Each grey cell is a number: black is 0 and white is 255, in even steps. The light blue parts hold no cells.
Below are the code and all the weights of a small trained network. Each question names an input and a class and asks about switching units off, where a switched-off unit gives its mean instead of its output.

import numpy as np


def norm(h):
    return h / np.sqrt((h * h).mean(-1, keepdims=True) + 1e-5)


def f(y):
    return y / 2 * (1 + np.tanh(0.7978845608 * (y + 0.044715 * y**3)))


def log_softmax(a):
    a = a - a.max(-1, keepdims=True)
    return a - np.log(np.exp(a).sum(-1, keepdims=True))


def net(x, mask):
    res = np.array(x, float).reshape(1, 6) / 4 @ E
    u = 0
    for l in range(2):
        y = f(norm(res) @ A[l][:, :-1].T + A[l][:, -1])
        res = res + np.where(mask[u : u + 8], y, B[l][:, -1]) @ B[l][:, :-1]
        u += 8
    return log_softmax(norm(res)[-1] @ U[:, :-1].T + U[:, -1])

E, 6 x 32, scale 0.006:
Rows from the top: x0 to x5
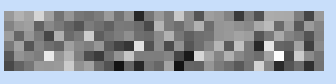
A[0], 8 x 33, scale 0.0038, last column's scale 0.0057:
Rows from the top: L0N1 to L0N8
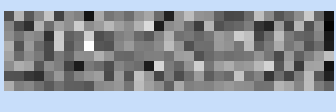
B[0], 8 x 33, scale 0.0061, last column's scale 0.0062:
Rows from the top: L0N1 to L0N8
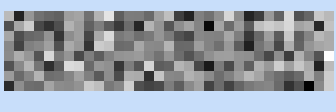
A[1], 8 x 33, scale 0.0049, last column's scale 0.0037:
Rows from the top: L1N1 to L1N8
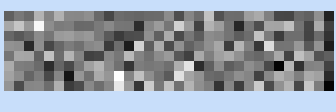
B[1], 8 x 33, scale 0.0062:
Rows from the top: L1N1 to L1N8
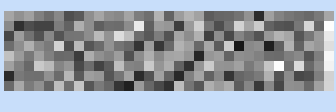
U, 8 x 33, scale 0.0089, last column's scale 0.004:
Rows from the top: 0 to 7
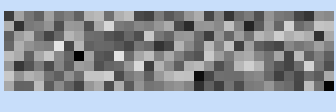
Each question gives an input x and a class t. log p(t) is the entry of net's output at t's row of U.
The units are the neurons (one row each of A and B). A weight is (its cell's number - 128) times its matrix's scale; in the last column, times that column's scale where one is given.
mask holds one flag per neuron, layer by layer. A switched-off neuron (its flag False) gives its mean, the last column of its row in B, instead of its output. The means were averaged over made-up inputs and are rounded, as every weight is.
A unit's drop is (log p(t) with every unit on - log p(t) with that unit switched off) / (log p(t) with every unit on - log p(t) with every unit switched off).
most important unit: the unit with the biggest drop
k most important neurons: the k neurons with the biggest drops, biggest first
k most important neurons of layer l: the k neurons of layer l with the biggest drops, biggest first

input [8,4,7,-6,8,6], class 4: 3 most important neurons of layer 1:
[L1N5, L1N7, L1N4]
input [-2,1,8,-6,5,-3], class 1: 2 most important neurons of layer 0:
[L0N3, L0N4]
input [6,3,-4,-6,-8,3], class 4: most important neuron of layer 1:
[L1N6]
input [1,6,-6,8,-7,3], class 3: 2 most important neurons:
[L1N4, L0N2]
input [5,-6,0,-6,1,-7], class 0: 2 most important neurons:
[L1N7, L0N8]
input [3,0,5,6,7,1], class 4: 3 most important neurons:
[L1N5, L1N8, L0N1]
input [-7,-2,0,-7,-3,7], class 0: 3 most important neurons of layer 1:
[L1N3, L1N1, L1N2]
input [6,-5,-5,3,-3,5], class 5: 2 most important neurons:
[L1N2, L0N8]
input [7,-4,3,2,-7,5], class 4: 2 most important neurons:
[L1N6, L0N8]
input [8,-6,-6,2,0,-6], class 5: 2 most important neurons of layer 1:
[L1N2, L1N3]
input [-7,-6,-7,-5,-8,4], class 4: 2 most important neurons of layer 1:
[L1N6, L1N2]
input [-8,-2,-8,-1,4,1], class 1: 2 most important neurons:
[L0N1, L1N2]
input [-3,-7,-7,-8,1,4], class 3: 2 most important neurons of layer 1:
[L1N8, L1N6]
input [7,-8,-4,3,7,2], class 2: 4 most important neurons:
[L0N2, L0N5, L1N6, L1N2]
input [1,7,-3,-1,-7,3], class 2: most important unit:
L0N6
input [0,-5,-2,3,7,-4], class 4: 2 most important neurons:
[L1N5, L0N6]
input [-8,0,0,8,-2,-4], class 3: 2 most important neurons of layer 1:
[L1N4, L1N2]
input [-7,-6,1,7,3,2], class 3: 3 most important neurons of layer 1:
[L1N4, L1N2, L1N6]
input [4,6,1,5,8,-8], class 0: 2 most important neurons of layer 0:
[L0N5, L0N8]
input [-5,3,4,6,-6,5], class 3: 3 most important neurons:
[L1N4, L0N8, L1N5]
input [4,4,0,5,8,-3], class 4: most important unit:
L1N5
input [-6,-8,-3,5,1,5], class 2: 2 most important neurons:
[L0N2, L1N2]
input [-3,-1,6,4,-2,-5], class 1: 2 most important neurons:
[L0N3, L0N4]
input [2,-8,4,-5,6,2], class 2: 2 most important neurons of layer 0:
[L0N2, L0N5]
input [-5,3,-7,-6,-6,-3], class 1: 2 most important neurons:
[L0N1, L1N6]
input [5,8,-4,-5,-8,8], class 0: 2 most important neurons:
[L1N3, L0N2]
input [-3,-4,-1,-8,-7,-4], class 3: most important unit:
L1N8
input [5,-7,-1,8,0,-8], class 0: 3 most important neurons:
[L1N7, L0N8, L1N8]
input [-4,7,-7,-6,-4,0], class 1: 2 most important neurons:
[L0N1, L0N2]
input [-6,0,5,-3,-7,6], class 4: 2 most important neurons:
[L1N6, L0N8]
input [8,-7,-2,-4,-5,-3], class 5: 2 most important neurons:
[L1N2, L0N6]
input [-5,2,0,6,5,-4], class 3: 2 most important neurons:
[L1N4, L0N5]
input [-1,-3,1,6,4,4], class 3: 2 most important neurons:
[L1N4, L0N5]
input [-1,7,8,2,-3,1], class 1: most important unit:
L0N3
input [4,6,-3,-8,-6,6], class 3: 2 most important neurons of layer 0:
[L0N8, L0N2]
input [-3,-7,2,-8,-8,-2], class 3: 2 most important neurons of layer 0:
[L0N6, L0N5]
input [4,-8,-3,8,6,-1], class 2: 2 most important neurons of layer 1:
[L1N8, L1N2]
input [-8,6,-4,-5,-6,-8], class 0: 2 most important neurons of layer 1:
[L1N7, L1N2]
